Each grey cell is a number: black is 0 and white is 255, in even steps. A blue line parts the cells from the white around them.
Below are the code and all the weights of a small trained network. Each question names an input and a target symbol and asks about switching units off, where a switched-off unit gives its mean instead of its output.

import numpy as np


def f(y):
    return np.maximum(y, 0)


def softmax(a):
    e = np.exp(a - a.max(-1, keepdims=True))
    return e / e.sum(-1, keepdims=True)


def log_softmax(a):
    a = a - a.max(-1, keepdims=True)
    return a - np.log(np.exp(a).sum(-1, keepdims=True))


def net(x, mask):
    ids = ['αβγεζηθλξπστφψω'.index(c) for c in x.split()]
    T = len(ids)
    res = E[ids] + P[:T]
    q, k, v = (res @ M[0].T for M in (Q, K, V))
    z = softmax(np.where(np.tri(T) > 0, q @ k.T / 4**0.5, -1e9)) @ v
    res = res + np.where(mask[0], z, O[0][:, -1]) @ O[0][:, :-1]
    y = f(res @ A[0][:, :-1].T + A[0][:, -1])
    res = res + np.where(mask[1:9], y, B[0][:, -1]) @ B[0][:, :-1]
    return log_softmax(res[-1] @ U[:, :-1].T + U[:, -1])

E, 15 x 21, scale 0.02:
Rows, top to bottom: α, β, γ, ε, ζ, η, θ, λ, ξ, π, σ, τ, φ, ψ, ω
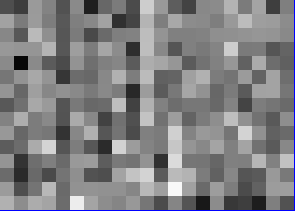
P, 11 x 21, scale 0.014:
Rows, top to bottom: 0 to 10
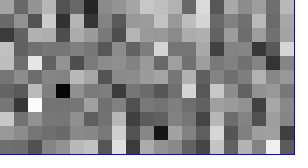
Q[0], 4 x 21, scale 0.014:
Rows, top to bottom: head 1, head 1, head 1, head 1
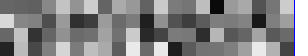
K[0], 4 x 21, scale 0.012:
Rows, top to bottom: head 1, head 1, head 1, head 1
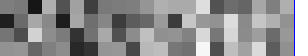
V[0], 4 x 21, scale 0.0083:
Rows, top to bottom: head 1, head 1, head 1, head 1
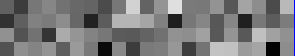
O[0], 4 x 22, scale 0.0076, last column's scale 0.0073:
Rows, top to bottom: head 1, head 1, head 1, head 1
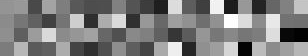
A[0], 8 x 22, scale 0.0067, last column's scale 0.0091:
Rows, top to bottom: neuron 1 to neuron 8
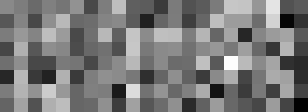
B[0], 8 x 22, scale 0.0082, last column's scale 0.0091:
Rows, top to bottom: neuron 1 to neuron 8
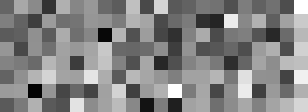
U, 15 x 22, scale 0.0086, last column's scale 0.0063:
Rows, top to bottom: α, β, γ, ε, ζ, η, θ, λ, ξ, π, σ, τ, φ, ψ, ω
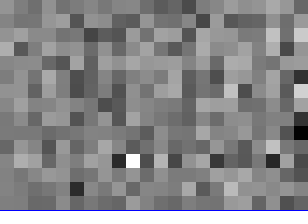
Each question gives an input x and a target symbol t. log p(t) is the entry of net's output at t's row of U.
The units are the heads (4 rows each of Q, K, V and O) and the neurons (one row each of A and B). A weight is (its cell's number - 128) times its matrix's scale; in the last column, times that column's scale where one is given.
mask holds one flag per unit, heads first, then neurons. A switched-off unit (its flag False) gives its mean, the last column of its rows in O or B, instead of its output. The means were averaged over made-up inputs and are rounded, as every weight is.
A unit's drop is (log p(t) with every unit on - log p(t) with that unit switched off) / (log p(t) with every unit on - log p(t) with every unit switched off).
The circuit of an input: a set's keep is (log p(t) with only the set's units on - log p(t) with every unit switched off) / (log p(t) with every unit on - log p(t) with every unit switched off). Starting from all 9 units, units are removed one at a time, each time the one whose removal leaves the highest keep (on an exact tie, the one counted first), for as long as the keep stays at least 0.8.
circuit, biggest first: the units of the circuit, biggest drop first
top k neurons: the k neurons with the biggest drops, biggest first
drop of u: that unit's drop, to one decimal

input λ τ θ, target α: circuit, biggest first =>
head 1; neuron 8; neuron 2
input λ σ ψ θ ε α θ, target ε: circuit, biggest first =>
head 1
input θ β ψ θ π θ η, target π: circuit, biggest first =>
neuron 7; head 1; neuron 8; neuron 3
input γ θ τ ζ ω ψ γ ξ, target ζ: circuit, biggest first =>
head 1; neuron 1
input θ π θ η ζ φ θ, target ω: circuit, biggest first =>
head 1; neuron 1; neuron 2
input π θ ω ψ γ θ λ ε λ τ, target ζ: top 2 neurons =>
neuron 5; neuron 4
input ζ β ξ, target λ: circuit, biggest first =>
head 1; neuron 3
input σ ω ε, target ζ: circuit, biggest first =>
head 1; neuron 1
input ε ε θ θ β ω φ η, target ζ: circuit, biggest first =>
neuron 1; head 1
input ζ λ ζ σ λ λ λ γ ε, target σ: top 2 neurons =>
neuron 1; neuron 5
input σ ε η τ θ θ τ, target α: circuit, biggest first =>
neuron 8; head 1; neuron 1
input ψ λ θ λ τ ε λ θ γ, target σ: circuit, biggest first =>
head 1; neuron 5; neuron 1
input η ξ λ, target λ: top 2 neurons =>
neuron 3; neuron 6
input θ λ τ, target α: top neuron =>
neuron 8
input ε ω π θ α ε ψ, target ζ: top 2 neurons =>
neuron 5; neuron 4
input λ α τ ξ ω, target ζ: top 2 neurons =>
neuron 7; neuron 1
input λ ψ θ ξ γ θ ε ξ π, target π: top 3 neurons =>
neuron 7; neuron 8; neuron 3
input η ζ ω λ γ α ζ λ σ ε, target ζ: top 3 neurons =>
neuron 5; neuron 4; neuron 3
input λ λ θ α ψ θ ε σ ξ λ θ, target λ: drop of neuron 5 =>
0.0
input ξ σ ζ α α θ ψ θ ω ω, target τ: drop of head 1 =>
0.8
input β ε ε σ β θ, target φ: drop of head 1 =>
1.2
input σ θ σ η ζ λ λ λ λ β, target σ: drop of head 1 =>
1.0
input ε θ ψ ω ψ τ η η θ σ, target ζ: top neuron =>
neuron 5
